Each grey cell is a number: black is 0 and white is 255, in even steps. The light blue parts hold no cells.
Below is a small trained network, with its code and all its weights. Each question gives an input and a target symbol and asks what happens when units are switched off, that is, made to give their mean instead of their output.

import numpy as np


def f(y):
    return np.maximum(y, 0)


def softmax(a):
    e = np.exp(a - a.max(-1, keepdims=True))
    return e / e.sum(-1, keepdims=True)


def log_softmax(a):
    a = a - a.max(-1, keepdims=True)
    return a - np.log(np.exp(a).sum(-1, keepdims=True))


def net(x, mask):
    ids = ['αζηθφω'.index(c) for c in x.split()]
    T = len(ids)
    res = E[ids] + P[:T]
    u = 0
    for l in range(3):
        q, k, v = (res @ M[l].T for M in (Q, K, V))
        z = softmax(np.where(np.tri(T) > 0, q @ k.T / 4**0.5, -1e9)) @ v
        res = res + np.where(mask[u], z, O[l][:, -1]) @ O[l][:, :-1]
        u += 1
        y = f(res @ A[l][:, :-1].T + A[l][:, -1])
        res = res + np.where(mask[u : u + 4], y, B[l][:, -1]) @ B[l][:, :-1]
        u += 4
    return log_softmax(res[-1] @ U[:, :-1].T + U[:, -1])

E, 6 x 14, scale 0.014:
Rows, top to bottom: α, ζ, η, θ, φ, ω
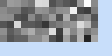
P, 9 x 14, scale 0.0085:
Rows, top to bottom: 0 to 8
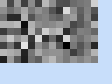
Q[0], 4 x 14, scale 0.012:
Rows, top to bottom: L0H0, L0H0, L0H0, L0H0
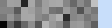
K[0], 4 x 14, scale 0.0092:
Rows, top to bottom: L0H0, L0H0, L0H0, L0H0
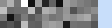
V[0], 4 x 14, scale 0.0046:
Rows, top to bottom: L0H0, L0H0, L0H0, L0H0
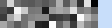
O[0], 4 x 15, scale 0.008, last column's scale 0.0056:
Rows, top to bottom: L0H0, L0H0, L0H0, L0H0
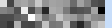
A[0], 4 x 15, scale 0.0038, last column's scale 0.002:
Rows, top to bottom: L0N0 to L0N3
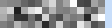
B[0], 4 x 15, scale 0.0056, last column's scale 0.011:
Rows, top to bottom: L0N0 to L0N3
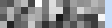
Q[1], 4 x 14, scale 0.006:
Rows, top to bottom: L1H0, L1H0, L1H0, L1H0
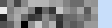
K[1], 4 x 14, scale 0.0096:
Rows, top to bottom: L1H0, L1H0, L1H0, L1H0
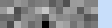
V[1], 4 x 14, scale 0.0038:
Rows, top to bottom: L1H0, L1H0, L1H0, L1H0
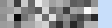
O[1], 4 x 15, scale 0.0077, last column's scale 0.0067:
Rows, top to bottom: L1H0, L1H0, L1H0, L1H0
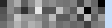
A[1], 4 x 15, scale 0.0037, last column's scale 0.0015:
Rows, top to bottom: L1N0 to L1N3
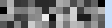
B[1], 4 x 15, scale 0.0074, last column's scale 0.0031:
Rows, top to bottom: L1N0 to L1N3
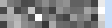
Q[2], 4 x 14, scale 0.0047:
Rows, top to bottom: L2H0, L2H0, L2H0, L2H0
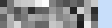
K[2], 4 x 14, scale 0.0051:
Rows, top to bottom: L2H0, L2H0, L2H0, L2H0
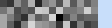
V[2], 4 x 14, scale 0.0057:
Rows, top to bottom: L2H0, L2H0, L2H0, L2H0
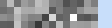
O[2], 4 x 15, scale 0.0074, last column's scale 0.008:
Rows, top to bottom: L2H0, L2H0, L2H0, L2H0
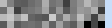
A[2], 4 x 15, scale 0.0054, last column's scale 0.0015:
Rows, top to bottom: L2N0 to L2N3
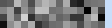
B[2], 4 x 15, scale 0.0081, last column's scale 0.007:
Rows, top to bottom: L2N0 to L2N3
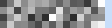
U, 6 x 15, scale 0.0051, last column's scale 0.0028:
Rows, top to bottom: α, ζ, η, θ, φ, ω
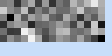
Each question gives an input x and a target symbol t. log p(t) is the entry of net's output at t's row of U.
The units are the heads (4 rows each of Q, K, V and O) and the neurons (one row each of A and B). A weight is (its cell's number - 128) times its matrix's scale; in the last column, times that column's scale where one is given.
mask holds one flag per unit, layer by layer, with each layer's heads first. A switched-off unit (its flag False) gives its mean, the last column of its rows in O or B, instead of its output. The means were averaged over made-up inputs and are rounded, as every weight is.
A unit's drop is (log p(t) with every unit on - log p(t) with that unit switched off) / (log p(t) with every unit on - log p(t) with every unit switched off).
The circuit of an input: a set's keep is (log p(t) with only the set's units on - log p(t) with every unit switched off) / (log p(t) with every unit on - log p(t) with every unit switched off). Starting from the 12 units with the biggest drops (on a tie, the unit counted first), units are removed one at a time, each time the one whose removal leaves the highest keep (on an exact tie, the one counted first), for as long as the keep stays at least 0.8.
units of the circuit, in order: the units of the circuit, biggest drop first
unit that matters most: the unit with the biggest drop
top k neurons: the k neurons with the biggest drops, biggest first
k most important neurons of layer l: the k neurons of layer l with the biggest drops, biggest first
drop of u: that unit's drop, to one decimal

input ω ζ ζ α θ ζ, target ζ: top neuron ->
(L0N2)
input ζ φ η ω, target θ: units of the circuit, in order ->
(L0H0; L2N2)
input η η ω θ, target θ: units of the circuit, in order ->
(L2H0; L0N2; L1H0)
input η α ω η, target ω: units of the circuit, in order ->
(L0H0; L1H0)
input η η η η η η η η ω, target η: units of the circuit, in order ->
(L0H0; L1H0)
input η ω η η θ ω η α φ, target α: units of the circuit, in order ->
(L1H0; L2H0)
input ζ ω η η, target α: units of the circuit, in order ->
(L0H0; L1H0; L2N3; L1N1)
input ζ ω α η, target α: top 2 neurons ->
(L2N3; L1N1)
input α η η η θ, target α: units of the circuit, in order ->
(L2H0; L1H0)
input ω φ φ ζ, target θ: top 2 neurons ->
(L2N2; L0N0)
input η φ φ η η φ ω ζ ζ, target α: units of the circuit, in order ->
(L1N1; L0H0; L2N3)
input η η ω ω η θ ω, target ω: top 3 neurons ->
(L2N1; L0N2; L1N2)
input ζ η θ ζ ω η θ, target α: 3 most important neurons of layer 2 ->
(L2N3; L2N0; L2N2)
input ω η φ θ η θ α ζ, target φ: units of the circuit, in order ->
(L0H0)
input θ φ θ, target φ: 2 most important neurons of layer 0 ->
(L0N3; L0N0)
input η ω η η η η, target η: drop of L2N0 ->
0.1
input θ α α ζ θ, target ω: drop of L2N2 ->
0.0
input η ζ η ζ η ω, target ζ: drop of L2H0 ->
0.2
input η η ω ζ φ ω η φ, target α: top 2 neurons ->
(L1N1; L2N3)
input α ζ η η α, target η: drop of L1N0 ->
0.0
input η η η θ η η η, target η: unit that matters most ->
L2H0
